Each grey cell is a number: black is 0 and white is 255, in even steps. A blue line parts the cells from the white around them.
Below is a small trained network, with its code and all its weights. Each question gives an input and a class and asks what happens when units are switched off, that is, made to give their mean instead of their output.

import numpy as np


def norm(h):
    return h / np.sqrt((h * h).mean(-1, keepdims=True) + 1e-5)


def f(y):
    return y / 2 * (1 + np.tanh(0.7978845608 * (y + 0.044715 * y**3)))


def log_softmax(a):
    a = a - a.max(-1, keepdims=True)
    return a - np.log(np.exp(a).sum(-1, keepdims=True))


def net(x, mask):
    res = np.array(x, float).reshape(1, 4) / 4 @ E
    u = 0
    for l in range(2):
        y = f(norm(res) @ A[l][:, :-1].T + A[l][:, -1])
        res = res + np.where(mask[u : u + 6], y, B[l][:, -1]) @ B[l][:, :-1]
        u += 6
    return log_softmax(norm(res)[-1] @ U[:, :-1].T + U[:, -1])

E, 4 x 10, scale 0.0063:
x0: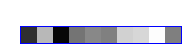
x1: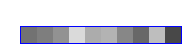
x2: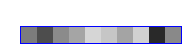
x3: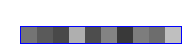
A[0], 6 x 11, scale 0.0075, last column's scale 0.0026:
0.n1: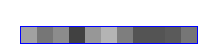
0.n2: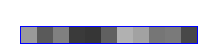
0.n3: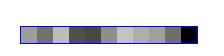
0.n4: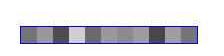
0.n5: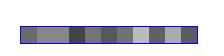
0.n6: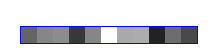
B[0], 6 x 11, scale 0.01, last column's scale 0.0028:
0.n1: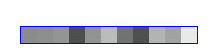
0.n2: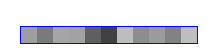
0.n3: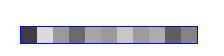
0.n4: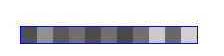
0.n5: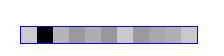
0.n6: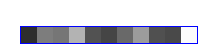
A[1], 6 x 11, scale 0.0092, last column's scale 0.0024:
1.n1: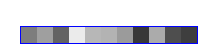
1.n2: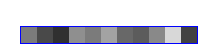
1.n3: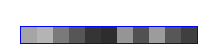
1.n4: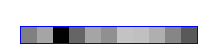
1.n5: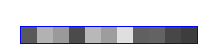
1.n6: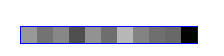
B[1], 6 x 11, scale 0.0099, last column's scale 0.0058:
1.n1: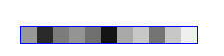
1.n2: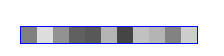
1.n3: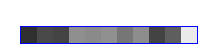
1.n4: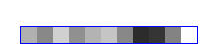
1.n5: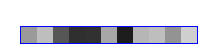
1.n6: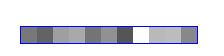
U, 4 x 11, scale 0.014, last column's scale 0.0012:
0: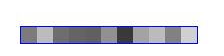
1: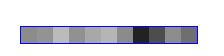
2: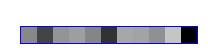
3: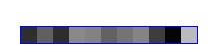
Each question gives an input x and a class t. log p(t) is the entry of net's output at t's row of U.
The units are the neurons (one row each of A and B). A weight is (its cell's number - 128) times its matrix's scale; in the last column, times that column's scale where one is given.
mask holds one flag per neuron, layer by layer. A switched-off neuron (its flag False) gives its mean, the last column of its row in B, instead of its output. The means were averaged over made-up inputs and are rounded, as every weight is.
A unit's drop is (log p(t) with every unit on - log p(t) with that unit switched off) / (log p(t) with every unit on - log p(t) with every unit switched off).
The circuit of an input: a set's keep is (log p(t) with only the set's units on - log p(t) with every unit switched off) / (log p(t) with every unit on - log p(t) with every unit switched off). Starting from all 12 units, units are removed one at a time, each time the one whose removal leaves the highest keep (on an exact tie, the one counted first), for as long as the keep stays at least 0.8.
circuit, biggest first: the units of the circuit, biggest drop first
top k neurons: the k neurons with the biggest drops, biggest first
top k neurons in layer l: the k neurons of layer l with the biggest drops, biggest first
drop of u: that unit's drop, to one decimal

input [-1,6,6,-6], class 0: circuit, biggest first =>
[1.n5]
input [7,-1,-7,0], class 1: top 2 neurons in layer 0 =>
[0.n6; 0.n4]
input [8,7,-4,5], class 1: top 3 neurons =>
[1.n4; 1.n5; 0.n6]
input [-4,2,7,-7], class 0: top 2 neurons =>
[1.n5; 0.n1]
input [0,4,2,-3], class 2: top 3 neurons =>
[1.n1; 1.n2; 0.n6]
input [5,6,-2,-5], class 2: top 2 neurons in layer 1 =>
[1.n1; 1.n2]
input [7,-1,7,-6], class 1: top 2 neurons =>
[1.n4; 1.n3]
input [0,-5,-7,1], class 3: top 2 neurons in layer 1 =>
[1.n3; 1.n1]
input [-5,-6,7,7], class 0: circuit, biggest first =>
[1.n2; 0.n4]
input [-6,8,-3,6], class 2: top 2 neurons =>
[1.n1; 1.n4]
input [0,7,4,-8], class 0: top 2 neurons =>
[1.n5; 0.n5]
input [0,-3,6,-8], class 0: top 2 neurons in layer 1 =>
[1.n5; 1.n3]
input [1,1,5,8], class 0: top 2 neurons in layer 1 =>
[1.n2; 1.n3]
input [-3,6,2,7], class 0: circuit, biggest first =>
[1.n2]
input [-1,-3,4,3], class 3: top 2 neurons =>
[0.n6; 1.n1]
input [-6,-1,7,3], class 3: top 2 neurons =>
[0.n6; 1.n4]
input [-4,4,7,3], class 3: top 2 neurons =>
[0.n6; 1.n4]
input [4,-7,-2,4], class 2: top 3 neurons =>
[0.n5; 0.n2; 1.n5]
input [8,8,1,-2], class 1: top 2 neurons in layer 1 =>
[1.n4; 1.n6]
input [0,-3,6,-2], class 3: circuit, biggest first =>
[0.n6]
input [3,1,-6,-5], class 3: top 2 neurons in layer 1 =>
[1.n3; 1.n2]
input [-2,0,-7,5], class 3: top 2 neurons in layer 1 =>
[1.n3; 1.n5]
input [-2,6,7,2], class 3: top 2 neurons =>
[0.n6; 0.n5]
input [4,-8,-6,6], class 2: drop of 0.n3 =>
-0.1
